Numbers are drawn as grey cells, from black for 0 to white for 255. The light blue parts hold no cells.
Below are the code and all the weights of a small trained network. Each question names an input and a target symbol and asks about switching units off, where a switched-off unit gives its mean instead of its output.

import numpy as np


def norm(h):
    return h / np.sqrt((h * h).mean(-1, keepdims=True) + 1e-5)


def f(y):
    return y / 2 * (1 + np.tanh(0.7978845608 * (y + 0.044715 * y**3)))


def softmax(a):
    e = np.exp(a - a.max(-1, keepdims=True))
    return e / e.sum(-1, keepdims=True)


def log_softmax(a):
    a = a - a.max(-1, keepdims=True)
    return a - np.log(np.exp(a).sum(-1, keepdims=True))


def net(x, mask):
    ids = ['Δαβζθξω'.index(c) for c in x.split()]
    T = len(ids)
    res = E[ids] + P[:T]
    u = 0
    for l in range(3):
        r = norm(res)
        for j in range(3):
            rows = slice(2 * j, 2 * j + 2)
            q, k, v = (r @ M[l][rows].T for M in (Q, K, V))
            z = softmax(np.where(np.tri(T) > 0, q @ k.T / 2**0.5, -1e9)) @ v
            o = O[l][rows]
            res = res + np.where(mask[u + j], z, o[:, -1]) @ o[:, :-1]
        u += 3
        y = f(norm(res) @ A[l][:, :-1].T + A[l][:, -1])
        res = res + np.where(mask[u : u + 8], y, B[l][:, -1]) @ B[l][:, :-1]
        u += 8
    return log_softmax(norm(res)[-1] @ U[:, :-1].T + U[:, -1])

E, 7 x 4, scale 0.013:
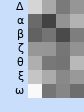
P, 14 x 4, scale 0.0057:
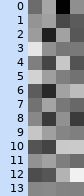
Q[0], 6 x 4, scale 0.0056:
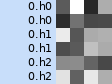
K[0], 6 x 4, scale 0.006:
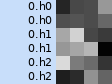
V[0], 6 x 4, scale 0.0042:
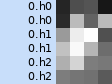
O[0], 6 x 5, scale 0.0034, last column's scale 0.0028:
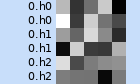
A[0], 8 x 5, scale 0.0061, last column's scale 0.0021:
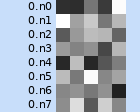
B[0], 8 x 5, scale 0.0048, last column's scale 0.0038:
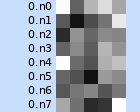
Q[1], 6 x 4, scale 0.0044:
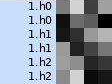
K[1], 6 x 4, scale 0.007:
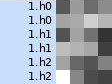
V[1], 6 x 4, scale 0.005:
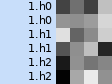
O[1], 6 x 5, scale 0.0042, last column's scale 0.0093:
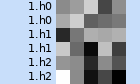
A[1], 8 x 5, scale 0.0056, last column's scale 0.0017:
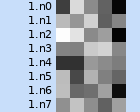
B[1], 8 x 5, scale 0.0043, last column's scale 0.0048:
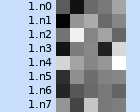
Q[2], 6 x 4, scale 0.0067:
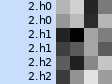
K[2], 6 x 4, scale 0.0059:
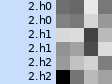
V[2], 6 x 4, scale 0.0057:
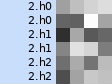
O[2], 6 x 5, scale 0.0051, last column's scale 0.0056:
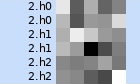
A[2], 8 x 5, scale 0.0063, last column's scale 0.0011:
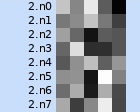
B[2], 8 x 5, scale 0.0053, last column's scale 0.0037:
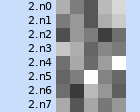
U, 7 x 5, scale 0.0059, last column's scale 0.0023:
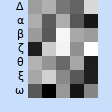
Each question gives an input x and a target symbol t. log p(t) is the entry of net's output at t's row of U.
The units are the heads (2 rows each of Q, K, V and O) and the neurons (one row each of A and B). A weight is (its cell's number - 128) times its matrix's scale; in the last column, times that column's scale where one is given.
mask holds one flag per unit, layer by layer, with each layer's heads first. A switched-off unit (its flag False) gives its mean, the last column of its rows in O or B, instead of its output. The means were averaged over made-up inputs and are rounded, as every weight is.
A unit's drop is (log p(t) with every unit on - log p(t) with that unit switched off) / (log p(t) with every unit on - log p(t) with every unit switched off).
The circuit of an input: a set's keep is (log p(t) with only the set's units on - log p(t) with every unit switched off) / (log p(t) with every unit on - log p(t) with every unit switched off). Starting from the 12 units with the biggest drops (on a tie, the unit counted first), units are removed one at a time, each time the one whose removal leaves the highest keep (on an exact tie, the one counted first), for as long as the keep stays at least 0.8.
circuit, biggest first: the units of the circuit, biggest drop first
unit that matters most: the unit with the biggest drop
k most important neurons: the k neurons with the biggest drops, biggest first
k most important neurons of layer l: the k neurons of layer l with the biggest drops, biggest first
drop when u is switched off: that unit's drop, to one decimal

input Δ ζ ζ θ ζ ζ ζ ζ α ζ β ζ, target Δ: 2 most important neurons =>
1.n2, 2.n3
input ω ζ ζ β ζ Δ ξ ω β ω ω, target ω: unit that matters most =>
0.n1
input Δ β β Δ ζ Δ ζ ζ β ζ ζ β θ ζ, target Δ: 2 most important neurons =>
0.n7, 1.n2
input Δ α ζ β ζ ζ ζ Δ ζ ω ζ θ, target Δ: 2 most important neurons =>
1.n2, 0.n7
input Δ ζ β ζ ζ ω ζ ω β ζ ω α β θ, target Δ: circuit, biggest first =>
2.h1, 0.n7, 0.h0
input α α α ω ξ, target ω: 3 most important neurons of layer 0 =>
0.n1, 0.n5, 0.n0
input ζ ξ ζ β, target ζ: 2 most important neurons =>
0.n7, 0.n0
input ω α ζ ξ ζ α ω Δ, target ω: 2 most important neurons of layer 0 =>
0.n0, 0.n1
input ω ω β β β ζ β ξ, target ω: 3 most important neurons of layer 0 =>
0.n0, 0.n1, 0.n7
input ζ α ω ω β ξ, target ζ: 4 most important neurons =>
1.n0, 0.n0, 1.n4, 1.n3
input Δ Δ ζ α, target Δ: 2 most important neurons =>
0.n4, 1.n2
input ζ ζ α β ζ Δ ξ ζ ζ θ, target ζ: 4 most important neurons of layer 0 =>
0.n4, 0.n0, 0.n7, 0.n6
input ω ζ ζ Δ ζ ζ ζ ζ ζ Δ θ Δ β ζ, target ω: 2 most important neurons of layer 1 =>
1.n0, 1.n3
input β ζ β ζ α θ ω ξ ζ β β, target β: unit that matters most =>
0.h0
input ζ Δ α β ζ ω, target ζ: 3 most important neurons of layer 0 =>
0.n7, 0.n0, 0.n4
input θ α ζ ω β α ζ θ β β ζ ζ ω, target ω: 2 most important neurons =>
0.n1, 0.n5
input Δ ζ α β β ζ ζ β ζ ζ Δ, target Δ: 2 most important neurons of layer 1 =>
1.n2, 1.n4
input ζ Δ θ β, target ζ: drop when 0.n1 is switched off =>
0.1
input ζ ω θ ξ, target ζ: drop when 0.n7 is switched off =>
0.2
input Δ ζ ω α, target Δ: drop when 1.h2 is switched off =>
0.9
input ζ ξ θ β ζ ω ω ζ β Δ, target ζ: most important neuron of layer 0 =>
0.n0
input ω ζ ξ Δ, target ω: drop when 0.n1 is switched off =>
1.2
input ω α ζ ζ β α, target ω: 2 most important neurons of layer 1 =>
1.n3, 1.n0
